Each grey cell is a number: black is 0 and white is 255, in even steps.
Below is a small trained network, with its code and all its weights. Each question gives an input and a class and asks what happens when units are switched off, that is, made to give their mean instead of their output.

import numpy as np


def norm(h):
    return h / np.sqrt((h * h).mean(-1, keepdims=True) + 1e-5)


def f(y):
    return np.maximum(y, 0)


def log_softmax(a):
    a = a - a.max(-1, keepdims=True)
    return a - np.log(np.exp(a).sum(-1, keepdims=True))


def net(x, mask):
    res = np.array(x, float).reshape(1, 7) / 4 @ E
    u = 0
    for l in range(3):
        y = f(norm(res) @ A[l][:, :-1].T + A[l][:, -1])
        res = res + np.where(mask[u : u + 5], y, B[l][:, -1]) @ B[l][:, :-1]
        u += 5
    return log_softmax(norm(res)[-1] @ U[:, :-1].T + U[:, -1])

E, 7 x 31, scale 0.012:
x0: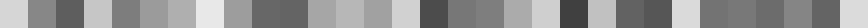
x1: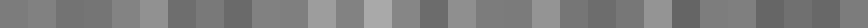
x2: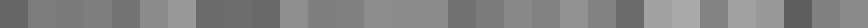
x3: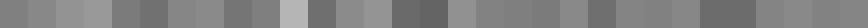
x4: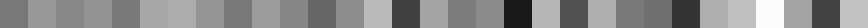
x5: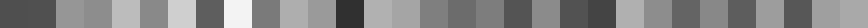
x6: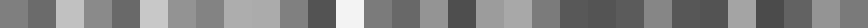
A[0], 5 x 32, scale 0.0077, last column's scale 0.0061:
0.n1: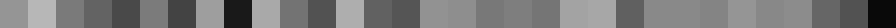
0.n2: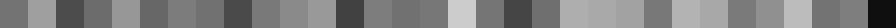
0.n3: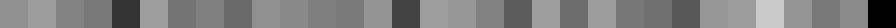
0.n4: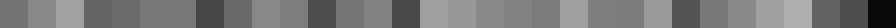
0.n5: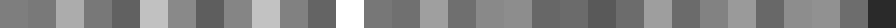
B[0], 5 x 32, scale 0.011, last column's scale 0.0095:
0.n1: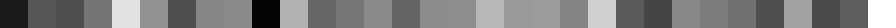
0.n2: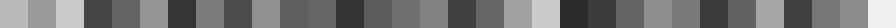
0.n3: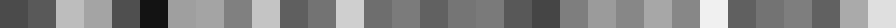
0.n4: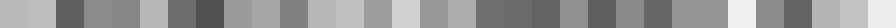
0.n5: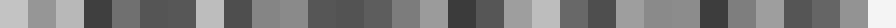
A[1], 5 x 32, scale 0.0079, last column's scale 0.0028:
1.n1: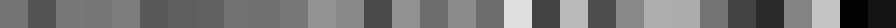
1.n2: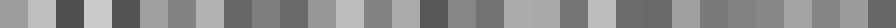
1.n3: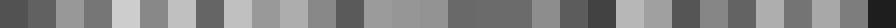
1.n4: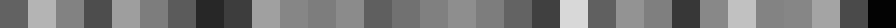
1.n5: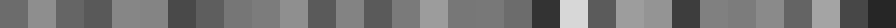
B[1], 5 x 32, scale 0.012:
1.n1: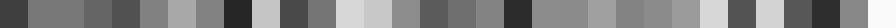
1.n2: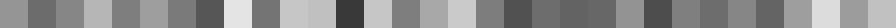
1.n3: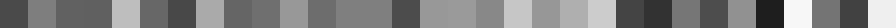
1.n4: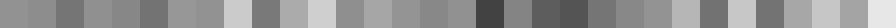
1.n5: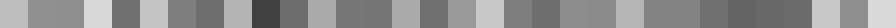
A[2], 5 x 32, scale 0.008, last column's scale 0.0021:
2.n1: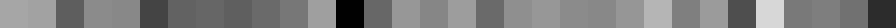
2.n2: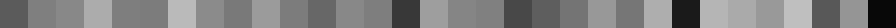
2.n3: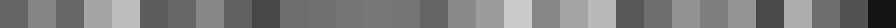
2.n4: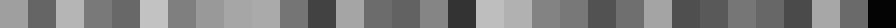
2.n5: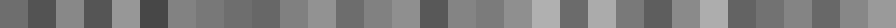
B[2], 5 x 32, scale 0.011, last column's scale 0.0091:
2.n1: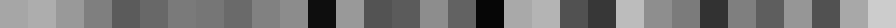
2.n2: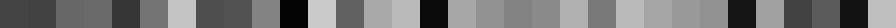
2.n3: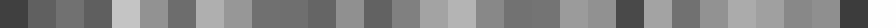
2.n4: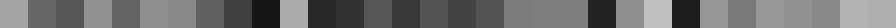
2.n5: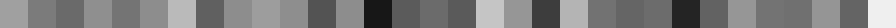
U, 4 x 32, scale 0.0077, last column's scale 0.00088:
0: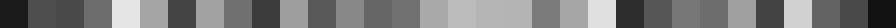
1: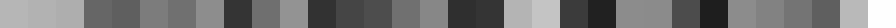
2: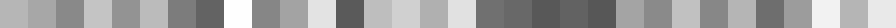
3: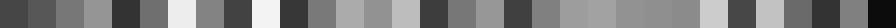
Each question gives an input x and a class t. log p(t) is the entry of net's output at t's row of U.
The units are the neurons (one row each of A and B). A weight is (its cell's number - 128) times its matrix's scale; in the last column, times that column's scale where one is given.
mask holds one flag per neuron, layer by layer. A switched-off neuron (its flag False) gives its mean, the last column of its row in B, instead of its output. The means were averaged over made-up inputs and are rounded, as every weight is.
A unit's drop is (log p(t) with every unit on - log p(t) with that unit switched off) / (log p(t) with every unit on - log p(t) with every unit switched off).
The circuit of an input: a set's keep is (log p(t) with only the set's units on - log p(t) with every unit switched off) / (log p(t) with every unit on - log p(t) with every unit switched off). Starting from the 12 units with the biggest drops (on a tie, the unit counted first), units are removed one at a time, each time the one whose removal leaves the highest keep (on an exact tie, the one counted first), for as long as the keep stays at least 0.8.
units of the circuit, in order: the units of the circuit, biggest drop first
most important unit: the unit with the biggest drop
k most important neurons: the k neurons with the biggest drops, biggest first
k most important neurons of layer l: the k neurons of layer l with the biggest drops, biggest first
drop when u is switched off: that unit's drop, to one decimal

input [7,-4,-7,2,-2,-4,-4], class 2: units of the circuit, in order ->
(1.n2)
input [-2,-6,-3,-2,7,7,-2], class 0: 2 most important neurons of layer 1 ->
(1.n3; 1.n1)
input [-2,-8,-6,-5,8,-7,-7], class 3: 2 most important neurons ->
(0.n3; 1.n3)
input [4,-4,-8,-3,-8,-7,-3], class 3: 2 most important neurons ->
(1.n1; 1.n3)
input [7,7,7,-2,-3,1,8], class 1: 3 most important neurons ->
(0.n5; 2.n4; 0.n4)
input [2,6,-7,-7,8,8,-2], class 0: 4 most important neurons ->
(1.n3; 1.n1; 2.n3; 0.n4)
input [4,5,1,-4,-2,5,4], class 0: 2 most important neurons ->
(1.n3; 0.n2)
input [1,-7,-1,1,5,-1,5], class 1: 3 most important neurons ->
(0.n5; 1.n1; 2.n4)
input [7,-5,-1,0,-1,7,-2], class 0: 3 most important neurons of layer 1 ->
(1.n3; 1.n4; 1.n5)
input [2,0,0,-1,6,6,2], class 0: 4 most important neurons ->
(1.n3; 1.n1; 2.n3; 0.n4)
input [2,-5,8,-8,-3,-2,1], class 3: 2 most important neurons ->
(0.n4; 1.n1)
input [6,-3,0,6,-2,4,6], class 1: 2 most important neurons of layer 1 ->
(1.n4; 1.n5)
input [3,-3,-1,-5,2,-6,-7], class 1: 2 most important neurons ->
(0.n2; 1.n3)
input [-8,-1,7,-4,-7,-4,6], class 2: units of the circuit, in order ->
(1.n4)
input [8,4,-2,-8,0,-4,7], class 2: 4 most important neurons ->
(1.n2; 0.n2; 2.n1; 2.n5)
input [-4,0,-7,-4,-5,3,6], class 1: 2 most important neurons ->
(0.n5; 2.n4)
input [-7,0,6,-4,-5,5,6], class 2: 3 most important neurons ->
(0.n2; 1.n4; 1.n5)
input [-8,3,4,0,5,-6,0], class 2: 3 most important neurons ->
(0.n4; 1.n4; 1.n3)
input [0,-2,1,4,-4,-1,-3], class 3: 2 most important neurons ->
(1.n1; 0.n5)
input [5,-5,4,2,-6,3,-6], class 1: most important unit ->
2.n1
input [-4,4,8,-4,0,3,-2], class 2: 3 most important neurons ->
(1.n4; 0.n1; 1.n5)
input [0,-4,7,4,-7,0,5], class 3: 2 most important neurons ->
(1.n1; 0.n2)
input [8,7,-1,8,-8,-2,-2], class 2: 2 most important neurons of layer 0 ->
(0.n3; 0.n1)
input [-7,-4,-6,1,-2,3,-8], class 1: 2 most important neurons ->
(0.n2; 2.n1)
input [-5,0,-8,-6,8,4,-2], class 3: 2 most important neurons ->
(0.n3; 2.n2)
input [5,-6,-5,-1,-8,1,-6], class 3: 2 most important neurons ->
(1.n1; 0.n5)
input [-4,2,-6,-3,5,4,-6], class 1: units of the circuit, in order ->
(0.n2)
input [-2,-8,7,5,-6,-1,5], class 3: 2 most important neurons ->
(1.n1; 0.n2)
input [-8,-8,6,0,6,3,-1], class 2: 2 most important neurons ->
(1.n4; 0.n4)
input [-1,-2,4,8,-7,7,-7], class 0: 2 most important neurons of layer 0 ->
(0.n5; 0.n3)
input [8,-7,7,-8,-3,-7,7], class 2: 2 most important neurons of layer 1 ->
(1.n2; 1.n3)
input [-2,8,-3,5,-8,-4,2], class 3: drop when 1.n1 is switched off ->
1.4
